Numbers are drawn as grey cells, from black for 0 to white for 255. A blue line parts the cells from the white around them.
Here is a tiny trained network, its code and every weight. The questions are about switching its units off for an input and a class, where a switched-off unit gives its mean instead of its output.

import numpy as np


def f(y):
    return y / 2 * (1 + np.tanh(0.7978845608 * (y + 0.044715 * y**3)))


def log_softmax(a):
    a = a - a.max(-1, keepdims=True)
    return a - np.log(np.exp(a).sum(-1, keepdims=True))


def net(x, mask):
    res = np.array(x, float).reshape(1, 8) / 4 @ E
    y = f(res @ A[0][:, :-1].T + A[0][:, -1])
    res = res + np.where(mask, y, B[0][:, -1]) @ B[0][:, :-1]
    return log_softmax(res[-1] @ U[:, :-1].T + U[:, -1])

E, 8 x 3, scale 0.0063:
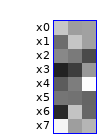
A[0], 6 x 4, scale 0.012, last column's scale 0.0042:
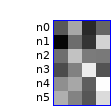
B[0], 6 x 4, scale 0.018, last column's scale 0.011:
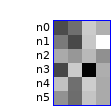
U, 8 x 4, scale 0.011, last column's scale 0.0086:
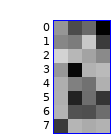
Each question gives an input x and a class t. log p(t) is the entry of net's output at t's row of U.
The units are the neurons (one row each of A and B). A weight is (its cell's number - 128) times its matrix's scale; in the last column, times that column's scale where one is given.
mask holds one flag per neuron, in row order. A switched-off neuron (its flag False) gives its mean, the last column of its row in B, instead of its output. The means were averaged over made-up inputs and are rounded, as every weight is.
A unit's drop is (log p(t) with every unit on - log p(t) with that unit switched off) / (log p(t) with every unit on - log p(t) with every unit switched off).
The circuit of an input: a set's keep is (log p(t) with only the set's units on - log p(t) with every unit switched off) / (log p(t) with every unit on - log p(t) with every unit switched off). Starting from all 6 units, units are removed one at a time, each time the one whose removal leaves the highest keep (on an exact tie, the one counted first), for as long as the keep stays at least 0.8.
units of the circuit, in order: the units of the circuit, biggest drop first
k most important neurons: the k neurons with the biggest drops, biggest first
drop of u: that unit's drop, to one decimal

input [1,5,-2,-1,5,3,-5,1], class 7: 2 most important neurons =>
n3, n4
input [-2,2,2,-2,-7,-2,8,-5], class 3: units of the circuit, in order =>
n1
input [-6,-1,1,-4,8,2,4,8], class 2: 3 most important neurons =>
n0, n1, n2
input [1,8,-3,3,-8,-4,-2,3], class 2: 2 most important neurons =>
n1, n0
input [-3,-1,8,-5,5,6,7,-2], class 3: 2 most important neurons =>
n1, n3
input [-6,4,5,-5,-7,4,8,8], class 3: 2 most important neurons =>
n0, n3
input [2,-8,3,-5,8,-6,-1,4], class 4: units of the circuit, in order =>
n1, n0
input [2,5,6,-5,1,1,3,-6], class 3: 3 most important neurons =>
n3, n1, n4
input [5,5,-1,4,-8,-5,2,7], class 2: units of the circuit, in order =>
n1, n4
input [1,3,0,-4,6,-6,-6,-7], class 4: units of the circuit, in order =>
n0, n1
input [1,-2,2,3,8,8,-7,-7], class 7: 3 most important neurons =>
n3, n4, n5
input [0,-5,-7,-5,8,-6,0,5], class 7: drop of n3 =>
0.4
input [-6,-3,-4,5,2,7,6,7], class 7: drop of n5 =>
0.1
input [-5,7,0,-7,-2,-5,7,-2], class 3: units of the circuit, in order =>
n3
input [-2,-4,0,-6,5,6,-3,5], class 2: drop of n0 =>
0.4
